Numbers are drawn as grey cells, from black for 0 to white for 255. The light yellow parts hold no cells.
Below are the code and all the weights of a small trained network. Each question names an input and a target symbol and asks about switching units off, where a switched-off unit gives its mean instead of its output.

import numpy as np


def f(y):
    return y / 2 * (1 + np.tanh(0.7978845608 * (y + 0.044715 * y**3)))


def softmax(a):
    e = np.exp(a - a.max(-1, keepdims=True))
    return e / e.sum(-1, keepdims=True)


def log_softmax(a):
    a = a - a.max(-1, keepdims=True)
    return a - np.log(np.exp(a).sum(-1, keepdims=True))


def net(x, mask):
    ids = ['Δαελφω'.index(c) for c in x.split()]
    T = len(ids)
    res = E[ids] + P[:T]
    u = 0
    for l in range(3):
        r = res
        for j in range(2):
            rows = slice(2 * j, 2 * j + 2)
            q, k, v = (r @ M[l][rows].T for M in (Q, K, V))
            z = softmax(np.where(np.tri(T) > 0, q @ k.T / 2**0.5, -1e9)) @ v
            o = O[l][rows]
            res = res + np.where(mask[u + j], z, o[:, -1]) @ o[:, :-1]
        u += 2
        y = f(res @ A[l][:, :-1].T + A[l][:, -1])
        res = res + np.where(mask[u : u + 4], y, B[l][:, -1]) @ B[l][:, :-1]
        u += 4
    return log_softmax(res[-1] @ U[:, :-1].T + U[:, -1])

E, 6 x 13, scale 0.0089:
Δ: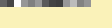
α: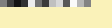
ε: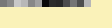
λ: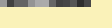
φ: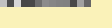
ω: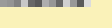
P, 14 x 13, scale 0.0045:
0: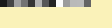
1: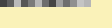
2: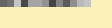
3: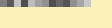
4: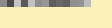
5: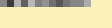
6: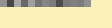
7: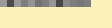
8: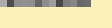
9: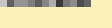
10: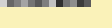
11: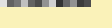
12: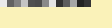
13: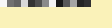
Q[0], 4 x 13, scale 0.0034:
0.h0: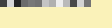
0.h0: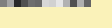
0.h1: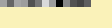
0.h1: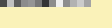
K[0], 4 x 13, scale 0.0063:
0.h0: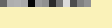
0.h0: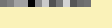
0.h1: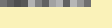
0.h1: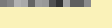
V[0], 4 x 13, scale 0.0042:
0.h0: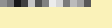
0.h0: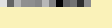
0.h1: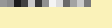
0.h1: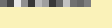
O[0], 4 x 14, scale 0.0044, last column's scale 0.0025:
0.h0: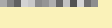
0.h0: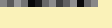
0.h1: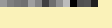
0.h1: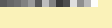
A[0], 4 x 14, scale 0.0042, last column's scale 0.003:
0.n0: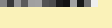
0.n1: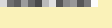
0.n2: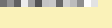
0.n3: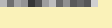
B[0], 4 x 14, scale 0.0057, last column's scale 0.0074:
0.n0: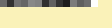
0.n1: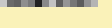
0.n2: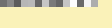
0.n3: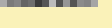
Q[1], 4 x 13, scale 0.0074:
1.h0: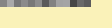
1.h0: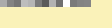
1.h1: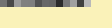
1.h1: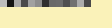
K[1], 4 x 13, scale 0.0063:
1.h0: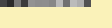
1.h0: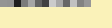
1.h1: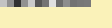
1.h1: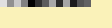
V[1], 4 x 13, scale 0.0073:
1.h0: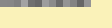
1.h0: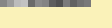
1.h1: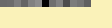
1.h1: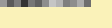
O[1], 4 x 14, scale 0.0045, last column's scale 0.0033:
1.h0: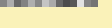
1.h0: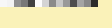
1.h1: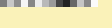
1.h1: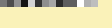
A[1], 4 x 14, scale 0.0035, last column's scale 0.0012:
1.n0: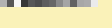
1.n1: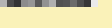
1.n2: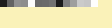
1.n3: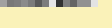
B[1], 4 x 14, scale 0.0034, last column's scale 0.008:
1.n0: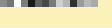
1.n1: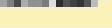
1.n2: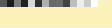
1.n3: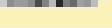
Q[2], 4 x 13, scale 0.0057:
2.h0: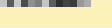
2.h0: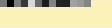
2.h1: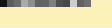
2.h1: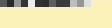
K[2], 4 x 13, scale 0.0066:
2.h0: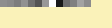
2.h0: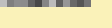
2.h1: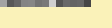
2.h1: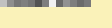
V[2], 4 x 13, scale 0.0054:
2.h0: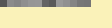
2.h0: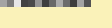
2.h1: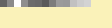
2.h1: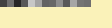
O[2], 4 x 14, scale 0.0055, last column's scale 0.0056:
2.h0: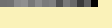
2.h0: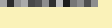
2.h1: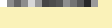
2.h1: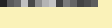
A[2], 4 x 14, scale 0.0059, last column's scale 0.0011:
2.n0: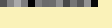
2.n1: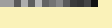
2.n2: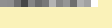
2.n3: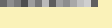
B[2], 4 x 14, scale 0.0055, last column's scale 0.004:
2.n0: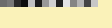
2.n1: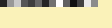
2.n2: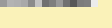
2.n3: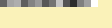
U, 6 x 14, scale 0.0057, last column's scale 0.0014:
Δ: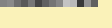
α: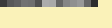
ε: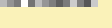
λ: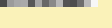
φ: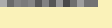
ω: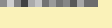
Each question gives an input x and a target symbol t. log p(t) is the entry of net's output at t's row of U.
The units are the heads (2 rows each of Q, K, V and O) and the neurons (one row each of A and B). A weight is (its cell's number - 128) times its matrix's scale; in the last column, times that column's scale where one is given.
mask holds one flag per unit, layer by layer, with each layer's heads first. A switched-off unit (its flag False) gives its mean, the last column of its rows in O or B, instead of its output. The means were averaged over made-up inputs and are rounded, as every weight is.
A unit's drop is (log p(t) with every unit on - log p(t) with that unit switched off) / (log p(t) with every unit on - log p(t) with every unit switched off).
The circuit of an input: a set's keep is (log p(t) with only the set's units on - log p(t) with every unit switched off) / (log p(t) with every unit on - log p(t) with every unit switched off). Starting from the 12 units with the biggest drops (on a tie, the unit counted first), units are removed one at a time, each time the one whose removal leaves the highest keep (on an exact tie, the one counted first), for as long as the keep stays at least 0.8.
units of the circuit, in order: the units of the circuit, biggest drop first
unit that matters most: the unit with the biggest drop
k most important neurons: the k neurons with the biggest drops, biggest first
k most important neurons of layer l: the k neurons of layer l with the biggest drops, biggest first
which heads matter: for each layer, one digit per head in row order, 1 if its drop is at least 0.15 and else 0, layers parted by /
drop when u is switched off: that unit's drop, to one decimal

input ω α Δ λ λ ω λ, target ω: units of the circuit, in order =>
(2.h0, 0.n2)
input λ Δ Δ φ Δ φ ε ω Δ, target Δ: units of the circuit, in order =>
(1.h1, 0.n1, 0.n2, 0.h1)
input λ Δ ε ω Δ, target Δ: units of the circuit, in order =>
(1.h1, 0.n2, 2.h0, 0.h1)
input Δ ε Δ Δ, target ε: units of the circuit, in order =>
(1.h1, 2.h1, 2.n3)
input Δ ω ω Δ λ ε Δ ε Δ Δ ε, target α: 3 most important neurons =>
(2.n0, 0.n0, 1.n1)
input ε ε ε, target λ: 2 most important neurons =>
(2.n1, 0.n0)
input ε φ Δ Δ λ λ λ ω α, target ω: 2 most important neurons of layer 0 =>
(0.n1, 0.n2)
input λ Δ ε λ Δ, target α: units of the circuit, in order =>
(2.h1, 2.n0, 0.h0, 0.n0)
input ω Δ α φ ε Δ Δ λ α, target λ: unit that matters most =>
2.h1
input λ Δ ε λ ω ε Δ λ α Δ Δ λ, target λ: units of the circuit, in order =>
(2.n1, 0.h1, 1.n2, 1.h1)
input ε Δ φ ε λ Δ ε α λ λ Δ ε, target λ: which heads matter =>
10 / 00 / 01
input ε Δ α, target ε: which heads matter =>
10 / 11 / 01
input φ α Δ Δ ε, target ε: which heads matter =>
10 / 01 / 01
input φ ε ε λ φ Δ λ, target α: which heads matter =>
10 / 00 / 01
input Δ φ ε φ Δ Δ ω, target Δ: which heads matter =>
01 / 01 / 00
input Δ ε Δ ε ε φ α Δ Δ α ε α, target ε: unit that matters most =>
1.h0
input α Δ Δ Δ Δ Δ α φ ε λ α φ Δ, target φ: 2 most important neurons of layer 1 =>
(1.n0, 1.n2)
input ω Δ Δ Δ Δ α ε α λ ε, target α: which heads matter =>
01 / 10 / 01
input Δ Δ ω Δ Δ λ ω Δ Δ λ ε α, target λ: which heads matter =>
11 / 10 / 11
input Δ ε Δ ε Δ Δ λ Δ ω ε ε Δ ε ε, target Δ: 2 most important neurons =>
(0.n1, 0.n2)
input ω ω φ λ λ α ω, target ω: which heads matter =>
00 / 01 / 10
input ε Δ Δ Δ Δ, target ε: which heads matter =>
01 / 01 / 01
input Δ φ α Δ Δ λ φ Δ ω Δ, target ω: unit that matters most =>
2.h0
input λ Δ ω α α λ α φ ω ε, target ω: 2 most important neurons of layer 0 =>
(0.n1, 0.n2)
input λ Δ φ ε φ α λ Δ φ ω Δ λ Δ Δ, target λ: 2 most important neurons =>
(1.n1, 2.n3)
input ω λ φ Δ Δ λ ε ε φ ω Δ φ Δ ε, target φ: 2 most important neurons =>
(0.n3, 0.n0)
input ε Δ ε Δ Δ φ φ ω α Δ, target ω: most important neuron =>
(0.n1)
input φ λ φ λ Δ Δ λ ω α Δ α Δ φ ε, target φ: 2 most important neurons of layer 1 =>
(1.n0, 1.n2)
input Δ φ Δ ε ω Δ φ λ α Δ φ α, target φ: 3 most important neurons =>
(0.n3, 1.n0, 0.n2)
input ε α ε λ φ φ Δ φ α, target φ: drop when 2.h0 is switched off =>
0.5
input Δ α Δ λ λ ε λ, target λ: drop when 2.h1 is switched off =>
0.1
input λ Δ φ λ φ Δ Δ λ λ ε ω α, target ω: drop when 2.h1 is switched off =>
0.2
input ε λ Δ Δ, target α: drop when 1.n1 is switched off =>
0.0
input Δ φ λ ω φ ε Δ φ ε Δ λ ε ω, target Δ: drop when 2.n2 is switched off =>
-0.1
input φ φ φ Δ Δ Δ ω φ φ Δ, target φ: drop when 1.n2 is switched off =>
0.1
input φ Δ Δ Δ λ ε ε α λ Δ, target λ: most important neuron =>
(2.n3)
